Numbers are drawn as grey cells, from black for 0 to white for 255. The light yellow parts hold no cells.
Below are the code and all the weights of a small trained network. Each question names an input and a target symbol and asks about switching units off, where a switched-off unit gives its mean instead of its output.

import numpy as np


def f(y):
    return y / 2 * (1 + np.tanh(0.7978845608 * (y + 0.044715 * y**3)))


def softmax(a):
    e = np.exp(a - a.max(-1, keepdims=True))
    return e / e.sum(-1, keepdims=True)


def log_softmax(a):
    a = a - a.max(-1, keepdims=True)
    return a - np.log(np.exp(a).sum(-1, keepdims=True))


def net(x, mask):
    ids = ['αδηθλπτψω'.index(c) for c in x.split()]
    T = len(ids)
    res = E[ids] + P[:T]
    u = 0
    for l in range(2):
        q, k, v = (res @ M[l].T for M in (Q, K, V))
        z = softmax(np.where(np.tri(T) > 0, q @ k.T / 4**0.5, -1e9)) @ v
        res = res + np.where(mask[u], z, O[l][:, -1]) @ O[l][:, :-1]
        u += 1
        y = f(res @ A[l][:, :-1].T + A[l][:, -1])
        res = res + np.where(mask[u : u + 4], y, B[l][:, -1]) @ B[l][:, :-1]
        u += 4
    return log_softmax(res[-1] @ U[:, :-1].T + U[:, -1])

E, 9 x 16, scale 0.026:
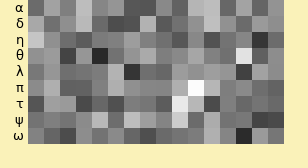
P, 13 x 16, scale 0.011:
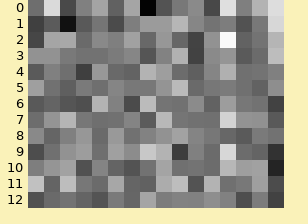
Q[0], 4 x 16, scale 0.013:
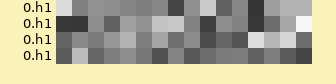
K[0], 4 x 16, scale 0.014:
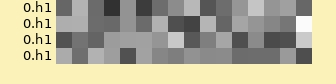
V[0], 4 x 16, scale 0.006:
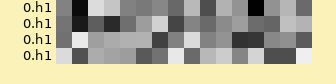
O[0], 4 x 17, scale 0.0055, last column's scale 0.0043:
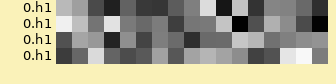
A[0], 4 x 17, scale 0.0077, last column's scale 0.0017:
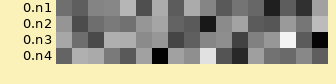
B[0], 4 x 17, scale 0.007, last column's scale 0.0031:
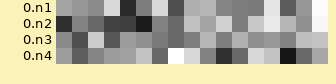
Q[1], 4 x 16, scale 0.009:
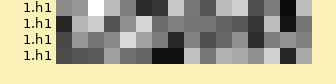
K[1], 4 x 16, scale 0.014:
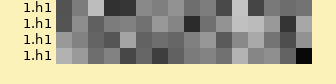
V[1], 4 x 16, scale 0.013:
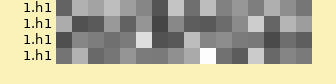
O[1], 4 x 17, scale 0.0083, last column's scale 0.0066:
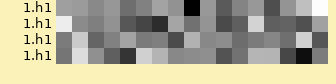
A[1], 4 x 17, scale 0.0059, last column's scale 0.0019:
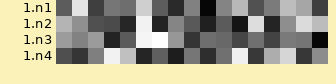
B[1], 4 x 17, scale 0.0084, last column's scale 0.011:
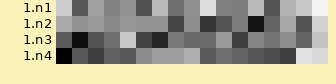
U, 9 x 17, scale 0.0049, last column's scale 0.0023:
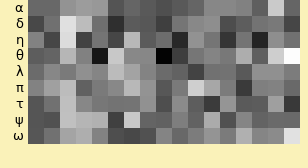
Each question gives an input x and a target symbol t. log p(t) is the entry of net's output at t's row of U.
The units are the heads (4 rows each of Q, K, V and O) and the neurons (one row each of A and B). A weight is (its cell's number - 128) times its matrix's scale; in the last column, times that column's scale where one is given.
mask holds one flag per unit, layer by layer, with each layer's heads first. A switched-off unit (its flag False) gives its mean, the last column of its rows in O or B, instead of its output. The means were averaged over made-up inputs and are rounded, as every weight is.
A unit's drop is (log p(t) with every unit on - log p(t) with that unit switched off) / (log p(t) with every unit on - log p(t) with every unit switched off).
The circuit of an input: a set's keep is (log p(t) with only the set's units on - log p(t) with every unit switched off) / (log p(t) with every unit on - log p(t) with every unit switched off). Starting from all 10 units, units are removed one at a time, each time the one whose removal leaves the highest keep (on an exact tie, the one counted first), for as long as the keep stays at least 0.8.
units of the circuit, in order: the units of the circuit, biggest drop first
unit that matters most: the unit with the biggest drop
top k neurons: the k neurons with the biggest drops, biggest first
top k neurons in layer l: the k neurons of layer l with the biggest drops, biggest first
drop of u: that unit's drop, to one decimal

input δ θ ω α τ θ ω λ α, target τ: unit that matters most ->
1.n3
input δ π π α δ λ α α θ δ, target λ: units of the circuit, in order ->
0.h1, 1.h1, 1.n2, 0.n4
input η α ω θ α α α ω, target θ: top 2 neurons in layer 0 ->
0.n2, 0.n1
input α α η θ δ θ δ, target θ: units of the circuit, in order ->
0.h1, 1.h1, 1.n1
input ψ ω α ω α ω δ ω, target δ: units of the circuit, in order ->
0.h1, 1.h1, 1.n2
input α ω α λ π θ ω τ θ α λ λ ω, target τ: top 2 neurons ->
1.n3, 0.n4
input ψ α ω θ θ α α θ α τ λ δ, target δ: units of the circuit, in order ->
1.h1, 1.n2
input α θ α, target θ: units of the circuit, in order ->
0.h1, 1.h1
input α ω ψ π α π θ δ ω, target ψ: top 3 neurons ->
1.n3, 0.n1, 1.n1
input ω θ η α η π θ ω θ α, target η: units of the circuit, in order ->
1.h1, 0.h1, 1.n4
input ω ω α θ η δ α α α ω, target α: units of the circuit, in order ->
0.n3, 0.h1, 1.h1, 0.n2
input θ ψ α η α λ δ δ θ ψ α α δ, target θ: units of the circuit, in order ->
0.h1, 1.h1, 1.n1, 1.n4
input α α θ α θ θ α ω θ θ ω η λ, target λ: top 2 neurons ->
0.n4, 1.n2
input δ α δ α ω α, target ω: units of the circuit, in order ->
1.h1
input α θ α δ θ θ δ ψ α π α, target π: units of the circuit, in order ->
0.h1, 1.h1, 1.n1
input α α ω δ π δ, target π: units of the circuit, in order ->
0.h1, 1.h1, 1.n1, 1.n4
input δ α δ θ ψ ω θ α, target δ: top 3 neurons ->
1.n2, 0.n1, 1.n4
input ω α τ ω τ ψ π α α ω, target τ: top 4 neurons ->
1.n3, 0.n3, 0.n4, 1.n1
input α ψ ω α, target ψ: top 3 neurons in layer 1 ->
1.n3, 1.n1, 1.n4
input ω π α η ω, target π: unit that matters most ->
0.n3
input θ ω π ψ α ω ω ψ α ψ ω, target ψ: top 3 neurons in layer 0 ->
0.n3, 0.n1, 0.n2
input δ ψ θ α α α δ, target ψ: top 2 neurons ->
1.n3, 1.n1
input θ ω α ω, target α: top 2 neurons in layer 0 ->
0.n2, 0.n4
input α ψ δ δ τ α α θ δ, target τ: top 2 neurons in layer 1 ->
1.n3, 1.n1
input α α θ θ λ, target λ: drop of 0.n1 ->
0.1
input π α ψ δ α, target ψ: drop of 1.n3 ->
0.7
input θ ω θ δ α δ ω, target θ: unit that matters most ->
0.h1
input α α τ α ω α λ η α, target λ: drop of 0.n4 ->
0.3
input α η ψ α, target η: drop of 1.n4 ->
0.5
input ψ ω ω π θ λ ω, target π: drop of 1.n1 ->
0.3
